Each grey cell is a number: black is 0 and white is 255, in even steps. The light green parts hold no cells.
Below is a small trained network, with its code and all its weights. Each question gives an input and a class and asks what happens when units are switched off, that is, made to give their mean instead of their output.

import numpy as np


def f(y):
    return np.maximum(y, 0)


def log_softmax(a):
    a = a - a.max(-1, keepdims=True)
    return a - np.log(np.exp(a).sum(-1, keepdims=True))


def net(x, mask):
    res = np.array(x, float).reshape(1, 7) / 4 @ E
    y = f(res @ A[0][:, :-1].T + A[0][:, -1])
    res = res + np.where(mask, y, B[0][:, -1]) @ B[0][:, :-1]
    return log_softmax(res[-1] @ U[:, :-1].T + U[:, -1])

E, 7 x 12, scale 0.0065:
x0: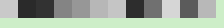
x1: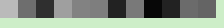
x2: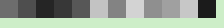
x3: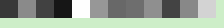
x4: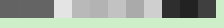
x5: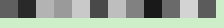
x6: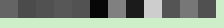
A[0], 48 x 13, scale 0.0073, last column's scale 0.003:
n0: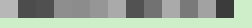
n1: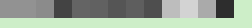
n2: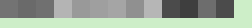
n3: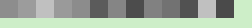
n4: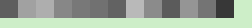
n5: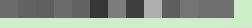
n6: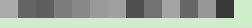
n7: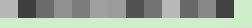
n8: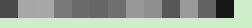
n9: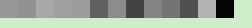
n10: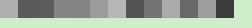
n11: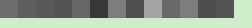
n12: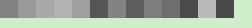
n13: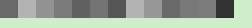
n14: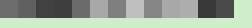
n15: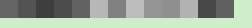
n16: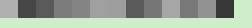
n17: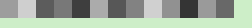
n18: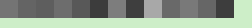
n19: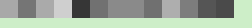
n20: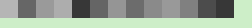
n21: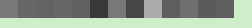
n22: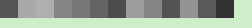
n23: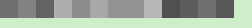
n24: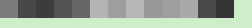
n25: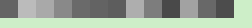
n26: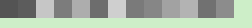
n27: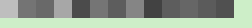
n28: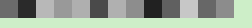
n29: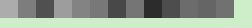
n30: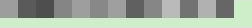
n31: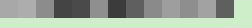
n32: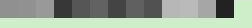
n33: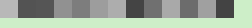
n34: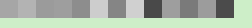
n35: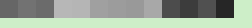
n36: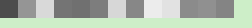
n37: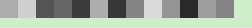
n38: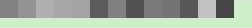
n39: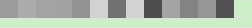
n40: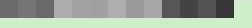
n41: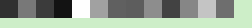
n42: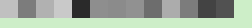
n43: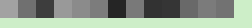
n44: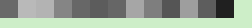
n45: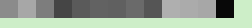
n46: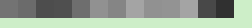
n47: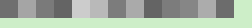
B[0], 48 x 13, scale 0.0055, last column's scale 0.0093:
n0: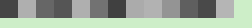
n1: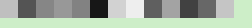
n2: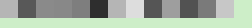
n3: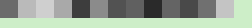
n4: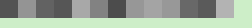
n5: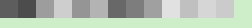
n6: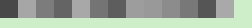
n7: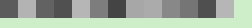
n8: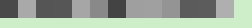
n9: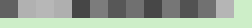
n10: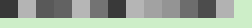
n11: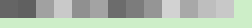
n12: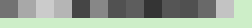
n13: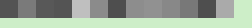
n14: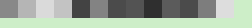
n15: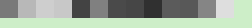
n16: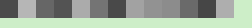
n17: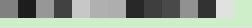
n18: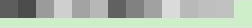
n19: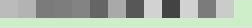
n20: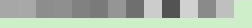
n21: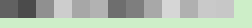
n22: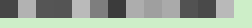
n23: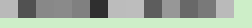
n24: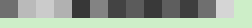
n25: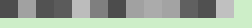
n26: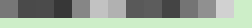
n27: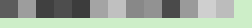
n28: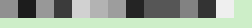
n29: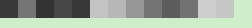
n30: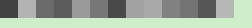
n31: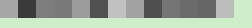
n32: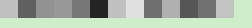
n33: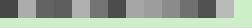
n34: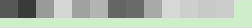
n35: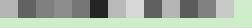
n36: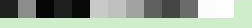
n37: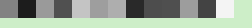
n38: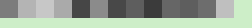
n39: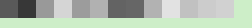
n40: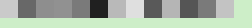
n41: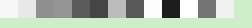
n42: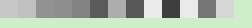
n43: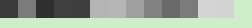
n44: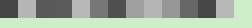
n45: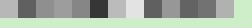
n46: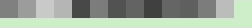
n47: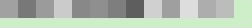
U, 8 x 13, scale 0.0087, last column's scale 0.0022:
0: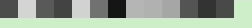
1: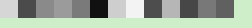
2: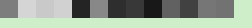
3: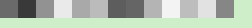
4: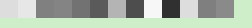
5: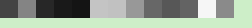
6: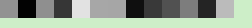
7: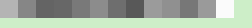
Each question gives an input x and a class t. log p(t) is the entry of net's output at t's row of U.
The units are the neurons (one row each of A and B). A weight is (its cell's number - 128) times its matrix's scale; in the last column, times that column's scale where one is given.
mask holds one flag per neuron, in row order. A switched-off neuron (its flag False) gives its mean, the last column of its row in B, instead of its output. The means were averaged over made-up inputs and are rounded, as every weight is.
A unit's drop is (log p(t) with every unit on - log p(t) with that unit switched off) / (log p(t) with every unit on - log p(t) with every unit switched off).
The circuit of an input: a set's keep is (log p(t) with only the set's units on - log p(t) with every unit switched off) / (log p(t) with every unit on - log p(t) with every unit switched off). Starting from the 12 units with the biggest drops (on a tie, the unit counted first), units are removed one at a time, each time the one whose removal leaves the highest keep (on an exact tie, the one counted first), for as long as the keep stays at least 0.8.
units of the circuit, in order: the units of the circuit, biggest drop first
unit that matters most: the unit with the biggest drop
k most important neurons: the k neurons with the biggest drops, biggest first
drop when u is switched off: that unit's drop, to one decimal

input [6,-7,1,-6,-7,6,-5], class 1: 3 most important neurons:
[n1 n32 n45]
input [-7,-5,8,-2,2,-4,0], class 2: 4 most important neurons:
[n15 n14 n24 n46]
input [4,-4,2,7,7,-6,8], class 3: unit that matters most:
n5
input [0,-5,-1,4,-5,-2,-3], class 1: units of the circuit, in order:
[n1 n32]
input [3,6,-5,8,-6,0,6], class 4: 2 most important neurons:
[n41 n36]
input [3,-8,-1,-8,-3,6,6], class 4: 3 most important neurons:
[n42 n19 n20]
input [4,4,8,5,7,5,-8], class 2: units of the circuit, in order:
[n24 n15]
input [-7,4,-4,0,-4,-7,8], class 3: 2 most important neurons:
[n5 n21]
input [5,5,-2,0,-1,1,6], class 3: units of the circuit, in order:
[n5 n18]
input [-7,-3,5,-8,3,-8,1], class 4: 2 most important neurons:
[n42 n19]
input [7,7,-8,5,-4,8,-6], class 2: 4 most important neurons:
[n38 n12 n3 n9]
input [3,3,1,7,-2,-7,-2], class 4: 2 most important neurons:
[n41 n28]
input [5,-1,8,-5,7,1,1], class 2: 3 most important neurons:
[n24 n15 n14]
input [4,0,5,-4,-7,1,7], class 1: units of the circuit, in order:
[n1]
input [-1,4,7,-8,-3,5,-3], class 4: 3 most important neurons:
[n42 n19 n20]
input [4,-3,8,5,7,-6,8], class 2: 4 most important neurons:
[n24 n15 n14 n46]
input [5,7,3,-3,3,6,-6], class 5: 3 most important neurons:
[n29 n43 n27]
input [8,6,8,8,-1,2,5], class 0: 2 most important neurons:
[n0 n16]
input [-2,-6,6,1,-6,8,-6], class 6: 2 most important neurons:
[n28 n26]
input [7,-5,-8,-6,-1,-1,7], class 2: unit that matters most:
n3
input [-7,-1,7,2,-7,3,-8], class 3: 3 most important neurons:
[n39 n34 n47]
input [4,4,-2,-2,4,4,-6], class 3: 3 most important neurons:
[n34 n39 n36]
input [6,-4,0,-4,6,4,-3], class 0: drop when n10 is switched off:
0.2
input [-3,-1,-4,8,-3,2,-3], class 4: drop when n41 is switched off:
0.5
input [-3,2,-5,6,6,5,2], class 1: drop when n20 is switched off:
0.1
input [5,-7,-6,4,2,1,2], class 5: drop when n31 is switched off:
0.0
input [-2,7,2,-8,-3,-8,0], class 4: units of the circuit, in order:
[n42]
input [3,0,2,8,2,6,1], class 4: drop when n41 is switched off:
1.1
